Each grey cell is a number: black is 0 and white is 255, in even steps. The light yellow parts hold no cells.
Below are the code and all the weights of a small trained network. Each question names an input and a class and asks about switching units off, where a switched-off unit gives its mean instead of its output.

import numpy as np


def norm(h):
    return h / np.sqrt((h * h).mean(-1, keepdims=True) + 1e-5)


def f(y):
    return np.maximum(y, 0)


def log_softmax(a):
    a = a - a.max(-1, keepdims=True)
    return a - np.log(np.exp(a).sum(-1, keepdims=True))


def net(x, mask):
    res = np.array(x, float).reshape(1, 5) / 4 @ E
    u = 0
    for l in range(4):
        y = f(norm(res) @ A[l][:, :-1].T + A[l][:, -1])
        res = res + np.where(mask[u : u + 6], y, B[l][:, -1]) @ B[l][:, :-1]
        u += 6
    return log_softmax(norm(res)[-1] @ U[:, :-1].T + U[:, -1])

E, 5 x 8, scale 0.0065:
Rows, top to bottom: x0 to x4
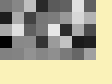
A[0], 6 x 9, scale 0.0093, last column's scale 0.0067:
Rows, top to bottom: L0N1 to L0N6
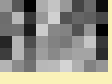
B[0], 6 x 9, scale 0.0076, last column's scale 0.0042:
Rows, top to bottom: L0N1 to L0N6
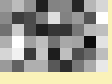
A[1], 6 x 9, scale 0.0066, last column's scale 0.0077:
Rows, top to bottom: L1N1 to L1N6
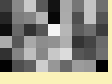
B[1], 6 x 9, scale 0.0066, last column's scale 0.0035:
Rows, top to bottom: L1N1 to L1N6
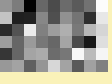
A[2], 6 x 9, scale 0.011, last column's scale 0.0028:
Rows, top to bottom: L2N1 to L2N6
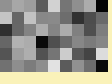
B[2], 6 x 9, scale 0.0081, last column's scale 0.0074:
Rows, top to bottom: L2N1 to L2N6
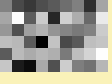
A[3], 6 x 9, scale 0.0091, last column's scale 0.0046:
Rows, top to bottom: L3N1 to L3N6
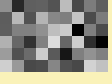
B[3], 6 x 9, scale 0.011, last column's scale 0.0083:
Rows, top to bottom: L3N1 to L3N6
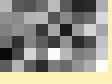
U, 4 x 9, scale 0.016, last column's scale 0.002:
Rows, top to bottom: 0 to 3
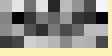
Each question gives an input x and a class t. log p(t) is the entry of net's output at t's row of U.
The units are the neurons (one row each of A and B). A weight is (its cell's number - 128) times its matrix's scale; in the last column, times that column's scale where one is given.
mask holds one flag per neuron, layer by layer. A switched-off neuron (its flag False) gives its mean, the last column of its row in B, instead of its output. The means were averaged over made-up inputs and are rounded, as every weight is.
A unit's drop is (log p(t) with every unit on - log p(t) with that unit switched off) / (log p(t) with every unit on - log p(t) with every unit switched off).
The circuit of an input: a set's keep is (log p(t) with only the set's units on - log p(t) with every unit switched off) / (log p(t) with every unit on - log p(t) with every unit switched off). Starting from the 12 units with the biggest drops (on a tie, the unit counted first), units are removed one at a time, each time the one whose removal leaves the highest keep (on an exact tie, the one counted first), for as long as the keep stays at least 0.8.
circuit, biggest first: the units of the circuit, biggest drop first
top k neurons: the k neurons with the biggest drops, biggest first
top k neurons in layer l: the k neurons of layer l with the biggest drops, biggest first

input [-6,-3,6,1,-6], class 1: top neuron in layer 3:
L3N4
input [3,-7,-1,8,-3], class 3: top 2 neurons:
L1N5, L0N6
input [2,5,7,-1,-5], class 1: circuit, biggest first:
L3N4, L0N2
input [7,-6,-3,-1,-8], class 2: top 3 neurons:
L2N4, L0N2, L0N4
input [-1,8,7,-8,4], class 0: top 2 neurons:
L0N4, L0N5
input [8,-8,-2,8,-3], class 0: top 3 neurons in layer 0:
L0N3, L0N1, L0N2
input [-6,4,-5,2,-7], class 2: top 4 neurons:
L0N3, L0N1, L2N2, L3N6
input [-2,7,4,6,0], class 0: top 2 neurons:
L0N4, L0N5
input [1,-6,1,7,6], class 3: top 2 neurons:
L1N5, L0N6
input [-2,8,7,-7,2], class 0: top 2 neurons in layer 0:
L0N4, L0N5
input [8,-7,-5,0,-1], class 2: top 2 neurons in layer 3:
L3N6, L3N2
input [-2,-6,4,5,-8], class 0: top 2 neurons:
L2N2, L3N5
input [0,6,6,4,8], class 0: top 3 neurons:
L0N4, L0N5, L3N2
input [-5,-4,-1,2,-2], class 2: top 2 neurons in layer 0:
L0N1, L0N3
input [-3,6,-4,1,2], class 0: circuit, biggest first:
L0N4
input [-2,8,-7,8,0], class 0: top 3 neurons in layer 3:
L3N5, L3N2, L3N6
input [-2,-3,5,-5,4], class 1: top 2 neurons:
L2N5, L3N4
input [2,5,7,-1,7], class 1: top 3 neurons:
L3N4, L0N2, L2N2
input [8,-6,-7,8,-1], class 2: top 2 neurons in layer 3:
L3N5, L3N2
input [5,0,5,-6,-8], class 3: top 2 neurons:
L3N5, L0N1
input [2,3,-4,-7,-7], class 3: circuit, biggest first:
L3N5
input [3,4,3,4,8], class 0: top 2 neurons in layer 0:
L0N4, L0N5
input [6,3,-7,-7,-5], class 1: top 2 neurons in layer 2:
L2N5, L2N4
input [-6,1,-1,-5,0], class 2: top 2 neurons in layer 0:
L0N3, L0N1
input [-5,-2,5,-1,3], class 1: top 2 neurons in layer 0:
L0N2, L0N5
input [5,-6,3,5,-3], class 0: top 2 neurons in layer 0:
L0N3, L0N1
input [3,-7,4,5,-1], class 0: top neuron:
L2N2
